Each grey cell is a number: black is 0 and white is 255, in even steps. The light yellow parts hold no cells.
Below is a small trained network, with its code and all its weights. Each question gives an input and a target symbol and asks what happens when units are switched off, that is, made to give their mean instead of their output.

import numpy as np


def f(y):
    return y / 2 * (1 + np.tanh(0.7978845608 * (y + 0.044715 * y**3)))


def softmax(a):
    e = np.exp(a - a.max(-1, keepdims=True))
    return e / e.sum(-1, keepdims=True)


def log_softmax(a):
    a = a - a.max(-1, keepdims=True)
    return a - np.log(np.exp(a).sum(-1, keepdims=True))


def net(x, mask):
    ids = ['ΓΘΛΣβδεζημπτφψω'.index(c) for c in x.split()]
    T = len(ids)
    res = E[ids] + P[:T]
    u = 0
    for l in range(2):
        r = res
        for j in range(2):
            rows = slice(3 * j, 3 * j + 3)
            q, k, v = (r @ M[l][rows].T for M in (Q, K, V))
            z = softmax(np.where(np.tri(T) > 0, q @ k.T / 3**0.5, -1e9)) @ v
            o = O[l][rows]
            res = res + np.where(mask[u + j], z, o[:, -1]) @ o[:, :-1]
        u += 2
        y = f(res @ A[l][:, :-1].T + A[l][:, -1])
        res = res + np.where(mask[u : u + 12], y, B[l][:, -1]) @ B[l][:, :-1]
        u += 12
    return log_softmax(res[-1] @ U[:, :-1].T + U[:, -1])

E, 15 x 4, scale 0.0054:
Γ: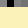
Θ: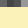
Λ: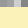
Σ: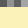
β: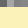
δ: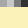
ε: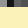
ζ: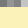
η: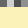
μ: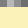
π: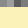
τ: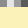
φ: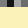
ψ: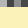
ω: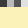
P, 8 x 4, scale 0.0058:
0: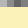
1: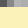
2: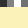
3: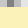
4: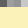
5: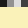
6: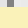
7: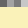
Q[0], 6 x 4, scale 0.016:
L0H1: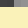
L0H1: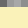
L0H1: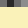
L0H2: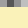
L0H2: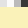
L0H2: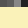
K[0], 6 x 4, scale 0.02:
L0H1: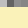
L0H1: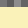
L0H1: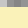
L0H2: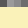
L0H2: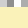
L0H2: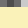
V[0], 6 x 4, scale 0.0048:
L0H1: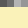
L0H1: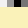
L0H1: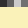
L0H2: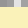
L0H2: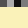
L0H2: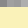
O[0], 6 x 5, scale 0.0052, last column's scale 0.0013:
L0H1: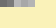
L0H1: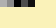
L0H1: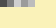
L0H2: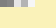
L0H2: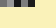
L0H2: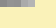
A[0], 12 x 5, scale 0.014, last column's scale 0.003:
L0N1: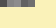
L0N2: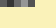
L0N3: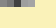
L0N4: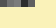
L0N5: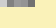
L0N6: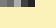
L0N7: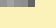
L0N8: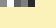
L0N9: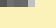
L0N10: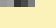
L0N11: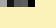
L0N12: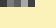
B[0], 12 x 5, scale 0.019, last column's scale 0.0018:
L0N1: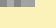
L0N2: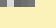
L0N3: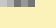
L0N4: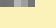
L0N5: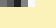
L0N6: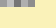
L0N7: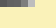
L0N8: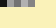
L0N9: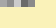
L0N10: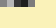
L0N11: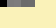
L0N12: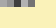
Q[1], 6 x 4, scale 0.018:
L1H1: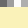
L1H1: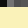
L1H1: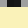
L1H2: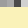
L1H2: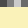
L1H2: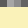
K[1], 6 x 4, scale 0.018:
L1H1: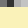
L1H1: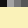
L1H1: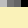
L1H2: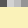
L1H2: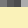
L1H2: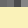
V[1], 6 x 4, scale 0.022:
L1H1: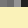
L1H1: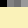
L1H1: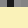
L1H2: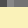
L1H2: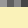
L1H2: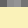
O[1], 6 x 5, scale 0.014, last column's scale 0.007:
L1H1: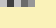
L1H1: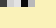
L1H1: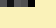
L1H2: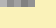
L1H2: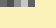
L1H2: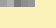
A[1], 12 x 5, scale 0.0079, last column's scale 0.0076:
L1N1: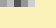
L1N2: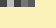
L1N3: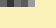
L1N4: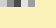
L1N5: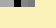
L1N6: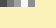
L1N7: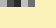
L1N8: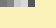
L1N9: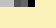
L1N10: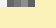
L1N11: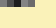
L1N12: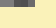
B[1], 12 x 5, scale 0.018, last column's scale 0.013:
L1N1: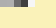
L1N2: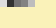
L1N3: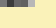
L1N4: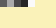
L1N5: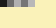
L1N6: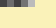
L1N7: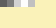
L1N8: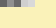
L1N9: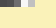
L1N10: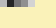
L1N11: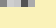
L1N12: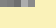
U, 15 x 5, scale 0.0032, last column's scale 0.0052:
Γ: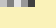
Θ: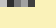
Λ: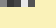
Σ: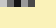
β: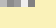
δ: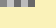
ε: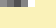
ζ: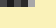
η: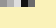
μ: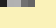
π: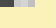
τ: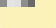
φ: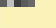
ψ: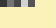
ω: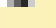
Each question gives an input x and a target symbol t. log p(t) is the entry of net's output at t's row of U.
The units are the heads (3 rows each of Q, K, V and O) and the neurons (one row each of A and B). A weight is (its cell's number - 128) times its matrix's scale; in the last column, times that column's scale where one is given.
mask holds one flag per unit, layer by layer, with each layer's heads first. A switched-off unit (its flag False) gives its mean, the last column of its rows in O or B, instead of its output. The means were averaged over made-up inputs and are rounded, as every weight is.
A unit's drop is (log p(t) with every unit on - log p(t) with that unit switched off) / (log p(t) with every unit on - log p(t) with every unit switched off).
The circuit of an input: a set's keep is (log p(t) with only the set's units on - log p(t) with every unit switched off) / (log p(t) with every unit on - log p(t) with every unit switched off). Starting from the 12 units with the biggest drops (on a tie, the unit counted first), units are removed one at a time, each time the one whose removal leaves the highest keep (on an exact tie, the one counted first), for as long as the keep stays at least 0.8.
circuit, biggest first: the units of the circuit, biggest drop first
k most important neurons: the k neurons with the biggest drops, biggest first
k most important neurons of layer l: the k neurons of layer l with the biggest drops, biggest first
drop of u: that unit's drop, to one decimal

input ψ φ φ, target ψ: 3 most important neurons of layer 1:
L1N8; L1N6; L1N11
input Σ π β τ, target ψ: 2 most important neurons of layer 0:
L0N3; L0N5
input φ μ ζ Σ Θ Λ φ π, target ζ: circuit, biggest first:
L1H1; L1N7
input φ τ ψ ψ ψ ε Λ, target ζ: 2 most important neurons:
L0N11; L0N5
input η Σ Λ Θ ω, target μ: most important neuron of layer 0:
L0N12
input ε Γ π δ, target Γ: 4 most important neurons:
L0N11; L0N10; L0N5; L0N3
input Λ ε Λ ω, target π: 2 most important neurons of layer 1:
L1N7; L1N1
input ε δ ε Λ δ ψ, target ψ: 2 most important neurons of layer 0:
L0N4; L0N6
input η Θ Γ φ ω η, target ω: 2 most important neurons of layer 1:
L1N2; L1N1
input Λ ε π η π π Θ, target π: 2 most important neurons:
L1N7; L0N11
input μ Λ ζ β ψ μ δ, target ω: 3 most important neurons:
L0N8; L0N5; L0N10
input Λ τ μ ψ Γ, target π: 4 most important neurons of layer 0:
L0N8; L0N11; L0N10; L0N4
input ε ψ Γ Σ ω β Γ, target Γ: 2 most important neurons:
L0N11; L0N10
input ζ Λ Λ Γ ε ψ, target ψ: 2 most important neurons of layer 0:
L0N6; L0N4
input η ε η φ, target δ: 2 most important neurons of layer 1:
L1N9; L1N8
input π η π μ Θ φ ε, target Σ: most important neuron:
L0N8
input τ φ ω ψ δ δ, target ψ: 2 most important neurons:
L0N5; L0N4
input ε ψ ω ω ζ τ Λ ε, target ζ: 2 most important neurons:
L0N5; L0N2
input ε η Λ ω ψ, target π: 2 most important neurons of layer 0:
L0N8; L0N10
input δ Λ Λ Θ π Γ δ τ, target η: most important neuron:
L0N8
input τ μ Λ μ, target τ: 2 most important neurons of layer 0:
L0N8; L0N5
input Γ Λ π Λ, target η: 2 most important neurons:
L0N11; L0N5
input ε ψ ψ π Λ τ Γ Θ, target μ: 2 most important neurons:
L0N5; L1N5
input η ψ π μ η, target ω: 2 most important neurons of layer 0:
L0N5; L0N8
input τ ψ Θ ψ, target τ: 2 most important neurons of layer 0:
L0N8; L0N5
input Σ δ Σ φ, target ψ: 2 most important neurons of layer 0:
L0N3; L0N10
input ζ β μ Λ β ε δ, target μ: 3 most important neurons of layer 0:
L0N5; L0N3; L0N11
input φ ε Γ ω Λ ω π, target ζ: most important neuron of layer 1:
L1N3
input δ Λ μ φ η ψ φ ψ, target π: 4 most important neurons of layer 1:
L1N7; L1N4; L1N1; L1N11
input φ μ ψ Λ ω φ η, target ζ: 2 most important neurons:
L0N11; L1N3
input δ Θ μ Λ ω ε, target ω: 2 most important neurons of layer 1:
L1N2; L1N1
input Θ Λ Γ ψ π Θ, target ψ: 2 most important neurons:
L0N4; L0N5
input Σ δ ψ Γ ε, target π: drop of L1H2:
0.2
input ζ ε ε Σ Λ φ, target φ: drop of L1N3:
0.0
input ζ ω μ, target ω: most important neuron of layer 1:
L1N2
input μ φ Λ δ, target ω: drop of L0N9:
0.1
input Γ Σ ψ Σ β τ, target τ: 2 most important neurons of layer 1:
L1N4; L1N10
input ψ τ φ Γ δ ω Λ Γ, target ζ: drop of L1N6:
-0.1
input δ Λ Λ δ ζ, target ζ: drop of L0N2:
0.3
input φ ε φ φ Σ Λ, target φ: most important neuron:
L0N6
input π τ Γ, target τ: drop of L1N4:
0.2
